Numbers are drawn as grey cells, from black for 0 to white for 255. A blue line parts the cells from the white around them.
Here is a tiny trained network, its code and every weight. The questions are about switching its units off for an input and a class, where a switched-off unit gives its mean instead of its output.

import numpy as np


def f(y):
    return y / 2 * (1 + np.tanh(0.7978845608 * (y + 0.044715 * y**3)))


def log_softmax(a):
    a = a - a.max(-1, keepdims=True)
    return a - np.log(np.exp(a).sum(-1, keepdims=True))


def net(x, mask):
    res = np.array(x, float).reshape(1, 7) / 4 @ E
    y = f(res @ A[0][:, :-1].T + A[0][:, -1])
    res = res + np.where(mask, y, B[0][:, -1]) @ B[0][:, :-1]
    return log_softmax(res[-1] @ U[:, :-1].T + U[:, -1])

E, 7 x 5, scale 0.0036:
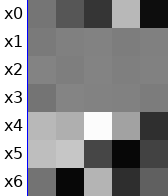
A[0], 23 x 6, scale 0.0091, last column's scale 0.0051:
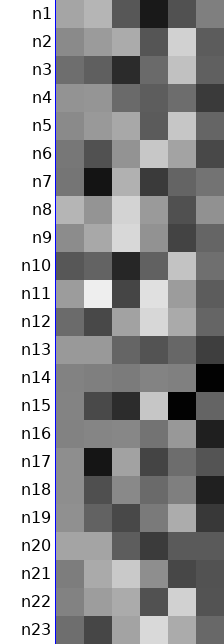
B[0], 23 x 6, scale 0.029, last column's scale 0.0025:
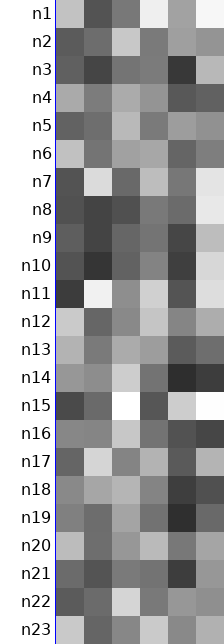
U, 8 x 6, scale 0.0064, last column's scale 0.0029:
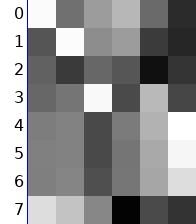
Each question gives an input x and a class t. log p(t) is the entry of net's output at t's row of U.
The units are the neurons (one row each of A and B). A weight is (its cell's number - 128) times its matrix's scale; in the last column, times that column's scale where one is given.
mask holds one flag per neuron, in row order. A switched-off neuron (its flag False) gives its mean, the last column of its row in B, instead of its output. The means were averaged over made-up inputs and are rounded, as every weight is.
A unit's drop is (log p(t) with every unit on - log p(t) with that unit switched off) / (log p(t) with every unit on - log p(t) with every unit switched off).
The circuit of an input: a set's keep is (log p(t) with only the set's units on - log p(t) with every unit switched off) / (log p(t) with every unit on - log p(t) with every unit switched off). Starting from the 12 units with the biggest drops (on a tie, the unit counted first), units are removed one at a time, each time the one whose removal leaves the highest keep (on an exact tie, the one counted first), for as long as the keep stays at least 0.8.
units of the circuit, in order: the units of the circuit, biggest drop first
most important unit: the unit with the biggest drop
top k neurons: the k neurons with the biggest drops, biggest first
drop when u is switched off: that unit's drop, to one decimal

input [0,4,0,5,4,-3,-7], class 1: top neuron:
[n11]
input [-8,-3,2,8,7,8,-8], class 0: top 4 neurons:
[n1, n20, n7, n15]
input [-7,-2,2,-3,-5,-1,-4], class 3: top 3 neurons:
[n22, n2, n5]
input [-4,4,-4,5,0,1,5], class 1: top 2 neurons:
[n7, n17]
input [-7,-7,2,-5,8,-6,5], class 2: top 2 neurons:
[n8, n9]
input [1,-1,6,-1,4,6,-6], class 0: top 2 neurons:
[n1, n20]
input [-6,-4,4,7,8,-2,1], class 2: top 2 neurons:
[n9, n8]
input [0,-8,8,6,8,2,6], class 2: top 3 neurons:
[n9, n8, n21]
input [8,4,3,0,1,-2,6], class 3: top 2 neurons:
[n15, n11]
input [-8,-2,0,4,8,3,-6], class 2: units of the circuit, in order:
[n9, n8]
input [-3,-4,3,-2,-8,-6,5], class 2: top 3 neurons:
[n10, n3, n1]
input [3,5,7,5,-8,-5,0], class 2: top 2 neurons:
[n10, n3]
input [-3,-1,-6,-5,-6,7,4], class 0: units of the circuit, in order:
[n1, n20]
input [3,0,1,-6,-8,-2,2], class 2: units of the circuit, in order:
[n10]
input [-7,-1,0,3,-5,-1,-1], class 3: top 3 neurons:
[n22, n2, n5]
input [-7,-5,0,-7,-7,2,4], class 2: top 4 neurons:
[n10, n3, n15, n19]
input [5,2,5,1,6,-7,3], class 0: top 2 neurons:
[n23, n12]
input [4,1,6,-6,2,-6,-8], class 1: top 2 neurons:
[n11, n1]
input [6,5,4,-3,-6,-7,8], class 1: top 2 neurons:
[n7, n17]
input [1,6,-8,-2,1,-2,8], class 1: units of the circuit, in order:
[n7]
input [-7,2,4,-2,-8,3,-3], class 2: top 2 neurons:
[n10, n3]
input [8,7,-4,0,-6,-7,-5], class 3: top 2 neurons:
[n15, n1]
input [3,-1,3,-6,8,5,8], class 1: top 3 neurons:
[n7, n17, n10]
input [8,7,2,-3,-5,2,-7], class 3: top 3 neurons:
[n15, n7, n17]
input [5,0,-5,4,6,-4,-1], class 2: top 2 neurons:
[n9, n8]
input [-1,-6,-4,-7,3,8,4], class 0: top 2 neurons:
[n1, n20]
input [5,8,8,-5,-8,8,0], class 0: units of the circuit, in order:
[n1]
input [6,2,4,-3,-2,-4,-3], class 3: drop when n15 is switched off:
1.0
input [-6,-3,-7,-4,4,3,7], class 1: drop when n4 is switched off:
0.0
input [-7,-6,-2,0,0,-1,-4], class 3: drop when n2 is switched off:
0.2
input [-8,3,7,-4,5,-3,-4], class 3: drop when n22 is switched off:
0.3
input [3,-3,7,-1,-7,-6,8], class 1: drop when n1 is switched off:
0.1
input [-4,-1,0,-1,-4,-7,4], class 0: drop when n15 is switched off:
0.1
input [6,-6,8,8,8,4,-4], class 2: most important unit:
n9
